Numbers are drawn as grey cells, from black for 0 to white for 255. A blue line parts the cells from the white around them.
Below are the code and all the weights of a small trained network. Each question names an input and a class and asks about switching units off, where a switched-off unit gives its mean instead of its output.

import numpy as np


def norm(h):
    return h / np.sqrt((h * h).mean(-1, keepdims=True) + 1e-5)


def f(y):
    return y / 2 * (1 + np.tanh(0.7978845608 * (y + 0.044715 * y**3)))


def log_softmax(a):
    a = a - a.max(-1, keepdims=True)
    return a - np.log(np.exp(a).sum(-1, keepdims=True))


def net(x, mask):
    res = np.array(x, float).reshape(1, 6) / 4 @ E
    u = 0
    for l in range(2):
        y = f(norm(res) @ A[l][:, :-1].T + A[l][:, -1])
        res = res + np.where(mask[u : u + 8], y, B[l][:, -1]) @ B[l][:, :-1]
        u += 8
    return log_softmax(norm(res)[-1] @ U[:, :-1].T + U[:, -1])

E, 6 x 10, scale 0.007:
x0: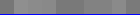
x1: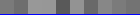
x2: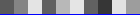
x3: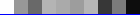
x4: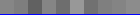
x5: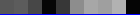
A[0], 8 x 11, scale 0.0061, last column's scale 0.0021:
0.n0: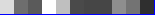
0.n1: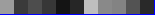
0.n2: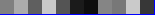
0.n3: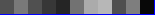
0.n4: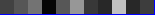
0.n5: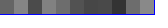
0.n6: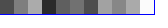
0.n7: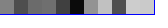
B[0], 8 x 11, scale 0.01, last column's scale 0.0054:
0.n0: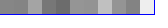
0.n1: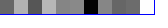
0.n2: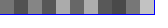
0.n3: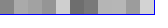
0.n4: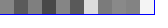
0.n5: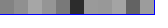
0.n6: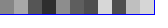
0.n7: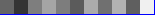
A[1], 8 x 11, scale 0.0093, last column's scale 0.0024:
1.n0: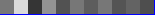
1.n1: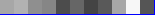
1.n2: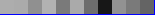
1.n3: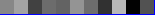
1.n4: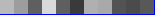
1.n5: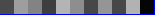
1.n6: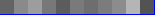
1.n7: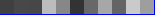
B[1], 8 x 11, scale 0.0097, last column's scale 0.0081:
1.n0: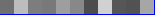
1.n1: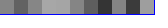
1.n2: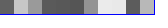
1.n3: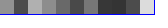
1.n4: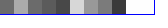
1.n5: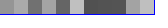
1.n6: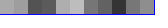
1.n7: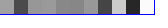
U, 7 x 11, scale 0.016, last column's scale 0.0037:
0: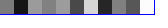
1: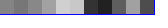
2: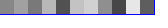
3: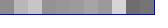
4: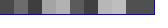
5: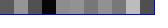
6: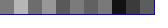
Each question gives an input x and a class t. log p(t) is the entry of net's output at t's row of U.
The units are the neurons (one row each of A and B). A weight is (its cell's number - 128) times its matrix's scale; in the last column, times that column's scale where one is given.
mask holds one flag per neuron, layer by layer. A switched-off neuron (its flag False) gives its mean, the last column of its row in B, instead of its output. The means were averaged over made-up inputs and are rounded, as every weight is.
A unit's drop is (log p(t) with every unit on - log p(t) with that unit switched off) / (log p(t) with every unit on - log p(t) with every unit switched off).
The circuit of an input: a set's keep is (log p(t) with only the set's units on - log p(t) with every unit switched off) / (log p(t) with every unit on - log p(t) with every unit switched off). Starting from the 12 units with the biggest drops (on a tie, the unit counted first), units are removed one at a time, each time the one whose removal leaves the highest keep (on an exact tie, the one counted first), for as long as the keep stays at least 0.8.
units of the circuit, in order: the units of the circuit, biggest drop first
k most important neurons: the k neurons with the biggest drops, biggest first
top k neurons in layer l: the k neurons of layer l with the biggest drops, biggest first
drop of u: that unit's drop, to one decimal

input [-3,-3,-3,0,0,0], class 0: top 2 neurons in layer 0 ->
0.n7, 0.n6
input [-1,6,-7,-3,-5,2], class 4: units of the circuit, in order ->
0.n1, 0.n7
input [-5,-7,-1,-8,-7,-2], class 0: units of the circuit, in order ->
1.n7
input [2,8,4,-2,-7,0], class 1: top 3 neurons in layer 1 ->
1.n5, 1.n4, 1.n1
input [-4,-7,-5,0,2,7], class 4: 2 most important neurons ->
0.n3, 0.n1
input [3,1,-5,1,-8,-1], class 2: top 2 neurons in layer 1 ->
1.n4, 1.n3
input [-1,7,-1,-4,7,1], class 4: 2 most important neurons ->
0.n6, 1.n3
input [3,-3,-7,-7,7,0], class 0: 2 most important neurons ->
0.n7, 1.n7
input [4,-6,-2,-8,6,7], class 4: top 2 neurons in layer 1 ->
1.n4, 1.n7
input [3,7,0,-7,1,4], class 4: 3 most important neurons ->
1.n4, 1.n7, 0.n7
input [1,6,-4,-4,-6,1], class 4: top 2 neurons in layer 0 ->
0.n1, 0.n6
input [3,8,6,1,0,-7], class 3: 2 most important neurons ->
1.n2, 0.n6
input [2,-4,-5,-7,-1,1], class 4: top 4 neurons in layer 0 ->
0.n6, 0.n3, 0.n1, 0.n4
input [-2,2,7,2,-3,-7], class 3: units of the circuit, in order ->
1.n2
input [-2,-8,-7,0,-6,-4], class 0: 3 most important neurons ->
0.n7, 1.n7, 0.n2
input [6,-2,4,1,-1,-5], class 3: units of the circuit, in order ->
0.n6, 1.n2
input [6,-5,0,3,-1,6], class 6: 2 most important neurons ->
0.n1, 0.n7
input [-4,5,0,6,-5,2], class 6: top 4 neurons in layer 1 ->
1.n3, 1.n7, 1.n4, 1.n2
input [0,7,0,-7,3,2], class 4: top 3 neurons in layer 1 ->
1.n4, 1.n7, 1.n3
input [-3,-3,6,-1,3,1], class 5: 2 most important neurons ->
0.n4, 0.n1
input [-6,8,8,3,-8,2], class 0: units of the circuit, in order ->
0.n4
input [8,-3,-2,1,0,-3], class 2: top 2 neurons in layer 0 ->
0.n0, 0.n4
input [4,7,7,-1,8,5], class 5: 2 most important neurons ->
0.n6, 1.n7
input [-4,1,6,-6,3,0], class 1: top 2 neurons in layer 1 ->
1.n5, 1.n1
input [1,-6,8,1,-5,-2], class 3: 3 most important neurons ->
1.n2, 0.n6, 1.n4
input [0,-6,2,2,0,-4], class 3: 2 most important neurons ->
0.n6, 1.n4
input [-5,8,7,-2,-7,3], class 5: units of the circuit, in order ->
0.n6
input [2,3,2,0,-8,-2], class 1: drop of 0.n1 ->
0.1
